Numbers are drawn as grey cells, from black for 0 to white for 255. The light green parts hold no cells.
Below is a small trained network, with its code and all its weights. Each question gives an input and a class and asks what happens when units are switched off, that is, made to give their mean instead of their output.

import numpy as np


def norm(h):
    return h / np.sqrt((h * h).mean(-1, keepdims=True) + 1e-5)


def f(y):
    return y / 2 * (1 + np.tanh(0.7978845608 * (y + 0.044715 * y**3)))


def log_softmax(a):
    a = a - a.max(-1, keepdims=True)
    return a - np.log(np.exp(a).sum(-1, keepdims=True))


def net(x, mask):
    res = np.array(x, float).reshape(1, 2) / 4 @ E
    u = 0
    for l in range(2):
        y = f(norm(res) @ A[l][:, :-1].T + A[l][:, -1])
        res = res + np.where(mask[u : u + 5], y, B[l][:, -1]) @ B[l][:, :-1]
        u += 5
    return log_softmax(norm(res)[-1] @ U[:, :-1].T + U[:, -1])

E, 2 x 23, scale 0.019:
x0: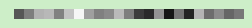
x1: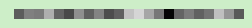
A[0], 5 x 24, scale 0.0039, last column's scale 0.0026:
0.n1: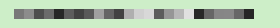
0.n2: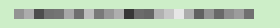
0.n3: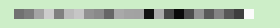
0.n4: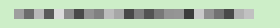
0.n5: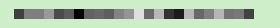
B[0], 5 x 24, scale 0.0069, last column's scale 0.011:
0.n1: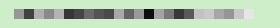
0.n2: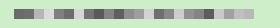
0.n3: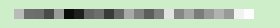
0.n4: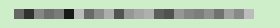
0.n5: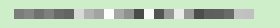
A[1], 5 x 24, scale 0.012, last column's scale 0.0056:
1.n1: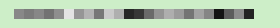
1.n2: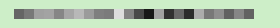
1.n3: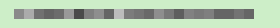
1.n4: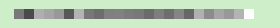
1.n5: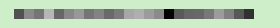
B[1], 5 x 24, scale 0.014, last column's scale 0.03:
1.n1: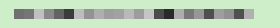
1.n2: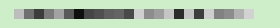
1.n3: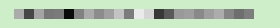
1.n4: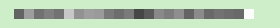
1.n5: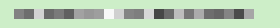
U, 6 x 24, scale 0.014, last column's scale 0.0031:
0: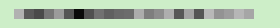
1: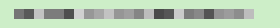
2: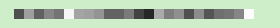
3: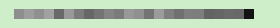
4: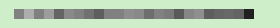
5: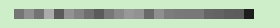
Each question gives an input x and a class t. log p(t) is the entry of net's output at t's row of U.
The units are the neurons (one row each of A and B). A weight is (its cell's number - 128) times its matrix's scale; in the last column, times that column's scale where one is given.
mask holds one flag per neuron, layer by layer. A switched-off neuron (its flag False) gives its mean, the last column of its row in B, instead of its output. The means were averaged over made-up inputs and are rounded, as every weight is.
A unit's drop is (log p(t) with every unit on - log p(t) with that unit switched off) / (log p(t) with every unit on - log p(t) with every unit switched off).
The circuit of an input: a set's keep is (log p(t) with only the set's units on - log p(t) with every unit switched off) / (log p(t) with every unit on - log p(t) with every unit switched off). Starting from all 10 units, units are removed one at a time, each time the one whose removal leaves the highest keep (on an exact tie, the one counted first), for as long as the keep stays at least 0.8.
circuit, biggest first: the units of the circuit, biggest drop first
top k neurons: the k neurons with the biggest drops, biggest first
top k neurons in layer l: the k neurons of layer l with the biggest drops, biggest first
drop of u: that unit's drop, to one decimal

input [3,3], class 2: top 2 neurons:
0.n3; 1.n2
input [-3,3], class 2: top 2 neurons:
0.n1; 1.n2
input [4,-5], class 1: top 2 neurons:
1.n1; 0.n1
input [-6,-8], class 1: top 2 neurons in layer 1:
1.n2; 1.n1
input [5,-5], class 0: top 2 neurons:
1.n2; 0.n5
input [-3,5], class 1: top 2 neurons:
1.n2; 0.n3
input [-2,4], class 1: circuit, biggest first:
1.n2
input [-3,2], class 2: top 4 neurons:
0.n1; 1.n2; 0.n3; 1.n1
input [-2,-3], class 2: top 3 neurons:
0.n2; 1.n2; 1.n1
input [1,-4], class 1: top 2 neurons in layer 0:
0.n3; 0.n1
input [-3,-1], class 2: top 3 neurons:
1.n2; 0.n1; 0.n3
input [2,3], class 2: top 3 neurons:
0.n3; 1.n2; 1.n1
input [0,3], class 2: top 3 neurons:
1.n2; 1.n1; 1.n5
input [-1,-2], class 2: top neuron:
1.n2
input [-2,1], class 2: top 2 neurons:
0.n1; 1.n2
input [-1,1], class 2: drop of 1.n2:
0.1
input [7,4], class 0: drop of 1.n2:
1.3
